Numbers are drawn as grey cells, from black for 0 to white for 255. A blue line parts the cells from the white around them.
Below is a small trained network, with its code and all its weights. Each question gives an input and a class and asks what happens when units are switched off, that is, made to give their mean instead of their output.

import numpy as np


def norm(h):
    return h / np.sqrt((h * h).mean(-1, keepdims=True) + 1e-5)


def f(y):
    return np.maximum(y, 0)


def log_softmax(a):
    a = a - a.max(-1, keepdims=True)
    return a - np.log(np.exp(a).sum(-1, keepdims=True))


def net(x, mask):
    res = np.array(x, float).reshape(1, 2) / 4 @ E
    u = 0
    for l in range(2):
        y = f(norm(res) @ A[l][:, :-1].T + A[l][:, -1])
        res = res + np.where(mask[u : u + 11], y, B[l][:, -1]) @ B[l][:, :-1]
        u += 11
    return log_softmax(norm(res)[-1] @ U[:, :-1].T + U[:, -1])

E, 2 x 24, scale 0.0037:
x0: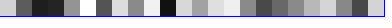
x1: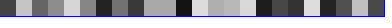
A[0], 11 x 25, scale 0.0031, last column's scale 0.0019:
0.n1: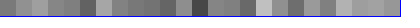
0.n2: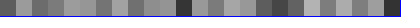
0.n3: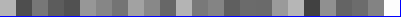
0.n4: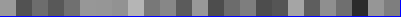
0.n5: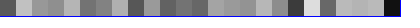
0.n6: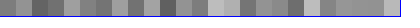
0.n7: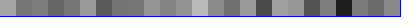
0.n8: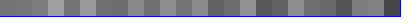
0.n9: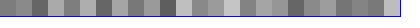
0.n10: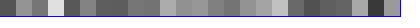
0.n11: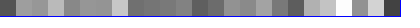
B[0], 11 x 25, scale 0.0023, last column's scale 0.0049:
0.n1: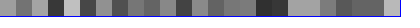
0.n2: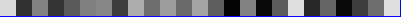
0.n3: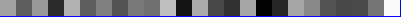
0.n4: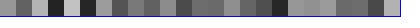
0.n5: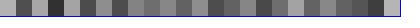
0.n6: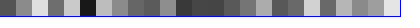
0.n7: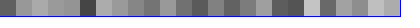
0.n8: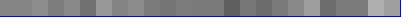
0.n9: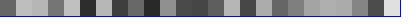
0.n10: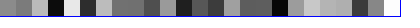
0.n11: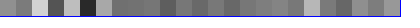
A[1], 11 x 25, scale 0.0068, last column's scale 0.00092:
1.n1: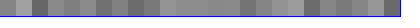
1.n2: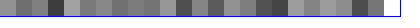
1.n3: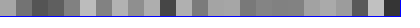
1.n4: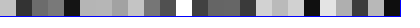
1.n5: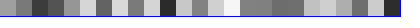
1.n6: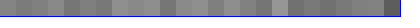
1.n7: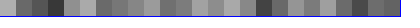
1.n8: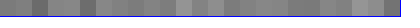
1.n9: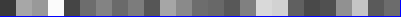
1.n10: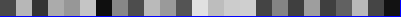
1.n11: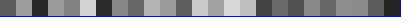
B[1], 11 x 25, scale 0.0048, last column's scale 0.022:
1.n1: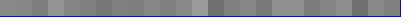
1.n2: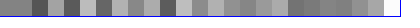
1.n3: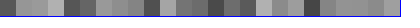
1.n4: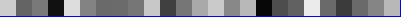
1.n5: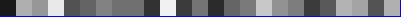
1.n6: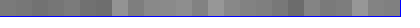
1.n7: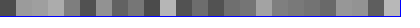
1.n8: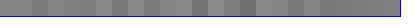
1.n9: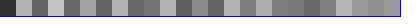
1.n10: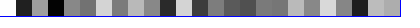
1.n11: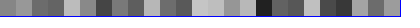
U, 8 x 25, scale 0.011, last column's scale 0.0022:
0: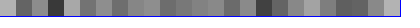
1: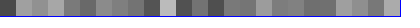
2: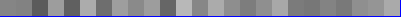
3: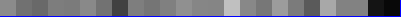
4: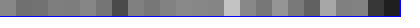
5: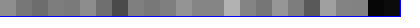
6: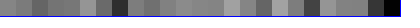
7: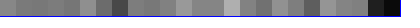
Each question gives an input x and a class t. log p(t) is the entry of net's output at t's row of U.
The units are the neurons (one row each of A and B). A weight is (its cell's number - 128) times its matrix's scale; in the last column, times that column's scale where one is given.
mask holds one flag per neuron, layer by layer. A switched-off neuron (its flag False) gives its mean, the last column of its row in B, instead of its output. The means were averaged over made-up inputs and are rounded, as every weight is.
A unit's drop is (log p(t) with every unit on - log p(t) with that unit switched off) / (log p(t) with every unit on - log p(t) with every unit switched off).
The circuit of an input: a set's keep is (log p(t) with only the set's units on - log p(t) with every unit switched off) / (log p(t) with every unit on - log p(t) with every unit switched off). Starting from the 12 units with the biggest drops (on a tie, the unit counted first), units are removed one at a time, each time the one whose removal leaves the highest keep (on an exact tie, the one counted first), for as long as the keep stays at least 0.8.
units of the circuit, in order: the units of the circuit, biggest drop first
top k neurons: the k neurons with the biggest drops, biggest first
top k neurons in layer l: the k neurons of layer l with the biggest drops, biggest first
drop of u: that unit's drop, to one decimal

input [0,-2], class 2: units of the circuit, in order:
1.n2
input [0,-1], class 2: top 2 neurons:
1.n2, 1.n5
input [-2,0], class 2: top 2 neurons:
1.n5, 1.n4
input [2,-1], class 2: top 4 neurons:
1.n4, 1.n5, 1.n2, 1.n10
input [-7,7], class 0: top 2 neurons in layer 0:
0.n6, 0.n9
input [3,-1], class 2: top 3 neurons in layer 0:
0.n3, 0.n9, 0.n6
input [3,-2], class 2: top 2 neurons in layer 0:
0.n3, 0.n9
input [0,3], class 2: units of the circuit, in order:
1.n5, 1.n4, 1.n2
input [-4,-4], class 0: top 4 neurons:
1.n5, 1.n7, 0.n6, 0.n9
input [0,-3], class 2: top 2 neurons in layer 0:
0.n3, 0.n1
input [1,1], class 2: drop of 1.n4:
0.2
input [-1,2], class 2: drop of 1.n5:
0.4
